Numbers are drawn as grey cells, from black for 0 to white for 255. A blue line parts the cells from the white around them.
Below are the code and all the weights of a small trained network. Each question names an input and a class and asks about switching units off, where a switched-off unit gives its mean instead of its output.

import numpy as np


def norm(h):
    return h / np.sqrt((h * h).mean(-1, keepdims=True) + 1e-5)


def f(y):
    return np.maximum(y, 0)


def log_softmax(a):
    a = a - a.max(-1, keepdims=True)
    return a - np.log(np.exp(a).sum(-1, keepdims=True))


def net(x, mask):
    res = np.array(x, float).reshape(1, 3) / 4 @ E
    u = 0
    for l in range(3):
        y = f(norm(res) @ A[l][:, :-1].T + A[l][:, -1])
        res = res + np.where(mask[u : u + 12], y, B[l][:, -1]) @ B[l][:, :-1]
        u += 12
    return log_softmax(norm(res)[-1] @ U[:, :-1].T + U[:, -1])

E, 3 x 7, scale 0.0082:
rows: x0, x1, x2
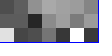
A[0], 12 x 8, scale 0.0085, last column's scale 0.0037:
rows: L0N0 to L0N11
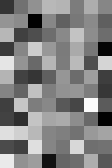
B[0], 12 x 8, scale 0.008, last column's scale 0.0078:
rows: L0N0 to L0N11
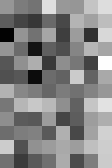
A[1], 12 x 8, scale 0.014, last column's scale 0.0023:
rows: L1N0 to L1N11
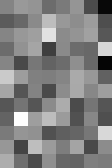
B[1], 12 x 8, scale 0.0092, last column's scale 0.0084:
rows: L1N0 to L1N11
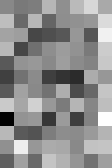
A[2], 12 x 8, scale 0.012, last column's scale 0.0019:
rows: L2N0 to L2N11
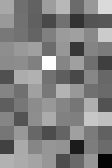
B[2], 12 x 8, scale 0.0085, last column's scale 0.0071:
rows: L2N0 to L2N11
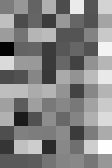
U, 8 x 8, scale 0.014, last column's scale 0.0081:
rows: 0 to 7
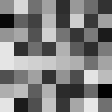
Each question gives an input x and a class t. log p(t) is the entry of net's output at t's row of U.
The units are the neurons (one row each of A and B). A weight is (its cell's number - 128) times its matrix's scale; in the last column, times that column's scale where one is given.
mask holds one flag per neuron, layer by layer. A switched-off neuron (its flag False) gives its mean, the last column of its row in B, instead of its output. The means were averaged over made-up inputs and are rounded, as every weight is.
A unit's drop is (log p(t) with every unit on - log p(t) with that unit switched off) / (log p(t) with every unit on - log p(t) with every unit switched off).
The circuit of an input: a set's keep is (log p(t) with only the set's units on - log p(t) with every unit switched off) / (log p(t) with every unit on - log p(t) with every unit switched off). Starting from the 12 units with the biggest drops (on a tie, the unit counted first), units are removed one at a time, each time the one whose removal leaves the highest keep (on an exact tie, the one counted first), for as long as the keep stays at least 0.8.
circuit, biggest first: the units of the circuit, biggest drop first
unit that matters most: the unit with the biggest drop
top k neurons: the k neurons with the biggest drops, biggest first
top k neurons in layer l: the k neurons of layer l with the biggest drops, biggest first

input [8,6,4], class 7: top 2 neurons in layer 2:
L2N4, L2N3
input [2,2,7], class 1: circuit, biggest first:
L0N2
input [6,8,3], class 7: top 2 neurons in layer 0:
L0N4, L0N0
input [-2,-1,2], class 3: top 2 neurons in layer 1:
L1N10, L1N11
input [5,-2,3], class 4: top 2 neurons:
L0N2, L1N8
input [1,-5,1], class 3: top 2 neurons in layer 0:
L0N9, L0N0
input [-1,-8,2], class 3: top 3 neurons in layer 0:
L0N9, L0N2, L0N11
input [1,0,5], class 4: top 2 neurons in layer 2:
L2N3, L2N4
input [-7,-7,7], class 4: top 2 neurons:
L1N0, L1N10
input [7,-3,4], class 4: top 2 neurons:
L0N2, L1N8
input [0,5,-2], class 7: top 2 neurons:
L0N4, L0N1
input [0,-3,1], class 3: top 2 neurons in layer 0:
L0N9, L0N2
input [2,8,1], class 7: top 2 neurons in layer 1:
L1N8, L1N2
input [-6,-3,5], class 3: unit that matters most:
L0N0
